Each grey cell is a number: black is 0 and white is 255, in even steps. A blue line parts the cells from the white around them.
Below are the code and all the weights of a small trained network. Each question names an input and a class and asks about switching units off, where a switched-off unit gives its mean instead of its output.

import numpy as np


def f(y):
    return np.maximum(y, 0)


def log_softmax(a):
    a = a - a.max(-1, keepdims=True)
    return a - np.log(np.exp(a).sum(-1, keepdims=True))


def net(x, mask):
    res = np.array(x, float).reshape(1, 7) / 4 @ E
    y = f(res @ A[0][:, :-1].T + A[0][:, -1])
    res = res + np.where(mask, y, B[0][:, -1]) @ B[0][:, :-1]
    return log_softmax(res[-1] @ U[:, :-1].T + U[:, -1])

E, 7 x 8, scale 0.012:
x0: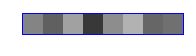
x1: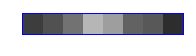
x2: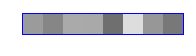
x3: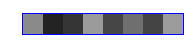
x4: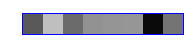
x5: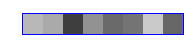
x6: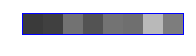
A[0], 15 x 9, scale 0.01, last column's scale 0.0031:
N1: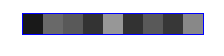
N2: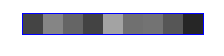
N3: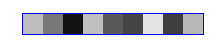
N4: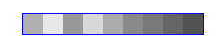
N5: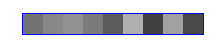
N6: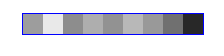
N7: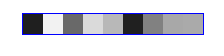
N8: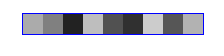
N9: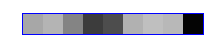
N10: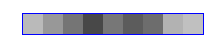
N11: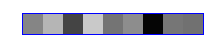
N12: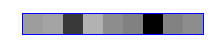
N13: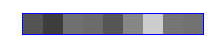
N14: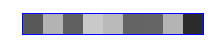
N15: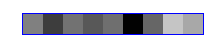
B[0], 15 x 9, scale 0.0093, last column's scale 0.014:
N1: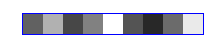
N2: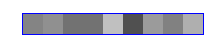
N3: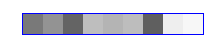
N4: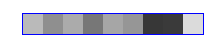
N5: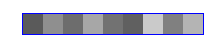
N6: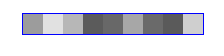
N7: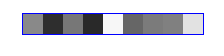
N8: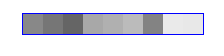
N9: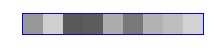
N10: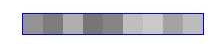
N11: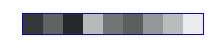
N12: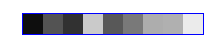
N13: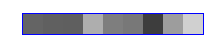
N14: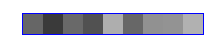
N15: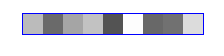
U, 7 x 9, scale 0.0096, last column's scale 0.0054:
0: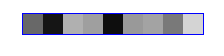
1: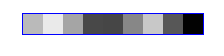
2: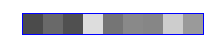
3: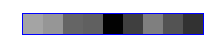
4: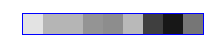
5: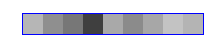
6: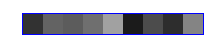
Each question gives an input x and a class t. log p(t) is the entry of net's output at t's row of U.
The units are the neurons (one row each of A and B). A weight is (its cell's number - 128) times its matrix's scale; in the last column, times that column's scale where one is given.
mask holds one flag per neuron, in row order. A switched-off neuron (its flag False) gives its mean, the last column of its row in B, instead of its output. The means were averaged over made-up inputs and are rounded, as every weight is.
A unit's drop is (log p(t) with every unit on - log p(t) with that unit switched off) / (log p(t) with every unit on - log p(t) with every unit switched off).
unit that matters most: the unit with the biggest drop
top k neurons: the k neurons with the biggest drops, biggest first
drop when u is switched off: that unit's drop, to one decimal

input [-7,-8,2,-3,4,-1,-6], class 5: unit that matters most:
N7
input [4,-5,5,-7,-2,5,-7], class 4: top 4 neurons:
[N4; N12; N11; N5]
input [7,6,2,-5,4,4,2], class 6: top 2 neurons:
[N15; N1]
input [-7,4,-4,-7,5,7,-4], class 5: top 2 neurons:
[N7; N8]
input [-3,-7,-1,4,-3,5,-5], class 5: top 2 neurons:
[N9; N11]
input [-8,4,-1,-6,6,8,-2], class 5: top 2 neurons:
[N7; N4]
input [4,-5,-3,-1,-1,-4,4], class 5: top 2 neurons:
[N12; N11]
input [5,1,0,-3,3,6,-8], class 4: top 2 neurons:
[N4; N6]
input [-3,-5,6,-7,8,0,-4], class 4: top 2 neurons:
[N4; N6]
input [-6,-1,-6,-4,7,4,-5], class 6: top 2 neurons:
[N7; N4]
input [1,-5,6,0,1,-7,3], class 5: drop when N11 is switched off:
0.4
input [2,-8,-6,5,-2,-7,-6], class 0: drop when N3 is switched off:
0.2
